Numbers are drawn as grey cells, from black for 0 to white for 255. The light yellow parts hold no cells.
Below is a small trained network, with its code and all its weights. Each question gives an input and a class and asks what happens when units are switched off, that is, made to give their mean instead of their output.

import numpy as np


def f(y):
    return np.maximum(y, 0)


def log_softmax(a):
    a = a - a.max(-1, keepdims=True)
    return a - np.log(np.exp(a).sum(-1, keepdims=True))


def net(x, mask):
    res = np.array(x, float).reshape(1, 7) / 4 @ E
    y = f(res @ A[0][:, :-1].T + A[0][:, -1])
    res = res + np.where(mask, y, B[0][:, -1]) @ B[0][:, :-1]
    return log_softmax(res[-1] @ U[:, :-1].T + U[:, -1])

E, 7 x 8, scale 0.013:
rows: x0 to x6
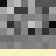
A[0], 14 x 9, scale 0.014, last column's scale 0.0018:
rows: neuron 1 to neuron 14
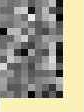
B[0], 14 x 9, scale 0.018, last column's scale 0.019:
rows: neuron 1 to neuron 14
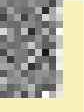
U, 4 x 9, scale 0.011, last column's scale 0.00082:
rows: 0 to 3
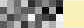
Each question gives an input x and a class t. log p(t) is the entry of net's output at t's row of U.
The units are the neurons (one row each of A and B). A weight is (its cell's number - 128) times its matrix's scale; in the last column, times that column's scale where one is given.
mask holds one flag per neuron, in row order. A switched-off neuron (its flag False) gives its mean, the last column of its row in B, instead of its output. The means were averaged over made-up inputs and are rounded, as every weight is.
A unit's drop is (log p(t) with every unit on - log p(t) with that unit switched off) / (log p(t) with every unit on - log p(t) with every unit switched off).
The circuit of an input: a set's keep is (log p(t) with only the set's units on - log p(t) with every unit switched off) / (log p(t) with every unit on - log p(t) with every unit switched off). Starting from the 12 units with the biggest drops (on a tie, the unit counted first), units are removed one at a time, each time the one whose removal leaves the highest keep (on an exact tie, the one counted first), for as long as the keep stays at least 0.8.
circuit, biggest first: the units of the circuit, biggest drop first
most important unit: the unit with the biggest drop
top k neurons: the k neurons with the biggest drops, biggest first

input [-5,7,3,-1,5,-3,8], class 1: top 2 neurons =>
neuron 8; neuron 5
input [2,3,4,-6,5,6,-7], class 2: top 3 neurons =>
neuron 9; neuron 7; neuron 3
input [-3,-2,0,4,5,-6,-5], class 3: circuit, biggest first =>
neuron 14
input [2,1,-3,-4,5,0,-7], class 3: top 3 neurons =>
neuron 14; neuron 13; neuron 11
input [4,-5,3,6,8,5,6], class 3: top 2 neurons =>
neuron 14; neuron 9
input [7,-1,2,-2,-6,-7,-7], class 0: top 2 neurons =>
neuron 5; neuron 14
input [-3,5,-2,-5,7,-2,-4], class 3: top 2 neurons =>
neuron 14; neuron 2
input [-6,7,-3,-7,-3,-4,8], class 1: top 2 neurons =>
neuron 8; neuron 5
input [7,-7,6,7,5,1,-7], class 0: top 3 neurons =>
neuron 5; neuron 8; neuron 9
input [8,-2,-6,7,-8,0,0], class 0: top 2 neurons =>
neuron 5; neuron 14
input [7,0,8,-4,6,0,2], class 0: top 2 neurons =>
neuron 5; neuron 3
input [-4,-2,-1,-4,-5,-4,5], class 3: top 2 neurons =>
neuron 3; neuron 5
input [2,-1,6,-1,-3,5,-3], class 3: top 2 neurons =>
neuron 10; neuron 8
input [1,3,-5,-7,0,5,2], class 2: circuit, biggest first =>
neuron 9
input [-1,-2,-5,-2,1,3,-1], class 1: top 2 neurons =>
neuron 5; neuron 13
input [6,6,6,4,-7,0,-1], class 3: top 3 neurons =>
neuron 3; neuron 10; neuron 2
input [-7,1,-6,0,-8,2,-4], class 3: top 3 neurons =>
neuron 3; neuron 5; neuron 13
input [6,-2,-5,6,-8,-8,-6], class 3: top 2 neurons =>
neuron 3; neuron 10
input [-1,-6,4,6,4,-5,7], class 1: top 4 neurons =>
neuron 2; neuron 9; neuron 7; neuron 1
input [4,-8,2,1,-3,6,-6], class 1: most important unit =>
neuron 2
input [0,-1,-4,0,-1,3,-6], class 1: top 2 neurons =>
neuron 14; neuron 5
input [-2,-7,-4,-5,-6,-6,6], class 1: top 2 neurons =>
neuron 2; neuron 14
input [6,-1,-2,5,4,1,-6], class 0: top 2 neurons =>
neuron 5; neuron 9
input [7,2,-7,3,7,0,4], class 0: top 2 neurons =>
neuron 5; neuron 3
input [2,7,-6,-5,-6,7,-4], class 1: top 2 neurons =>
neuron 8; neuron 14
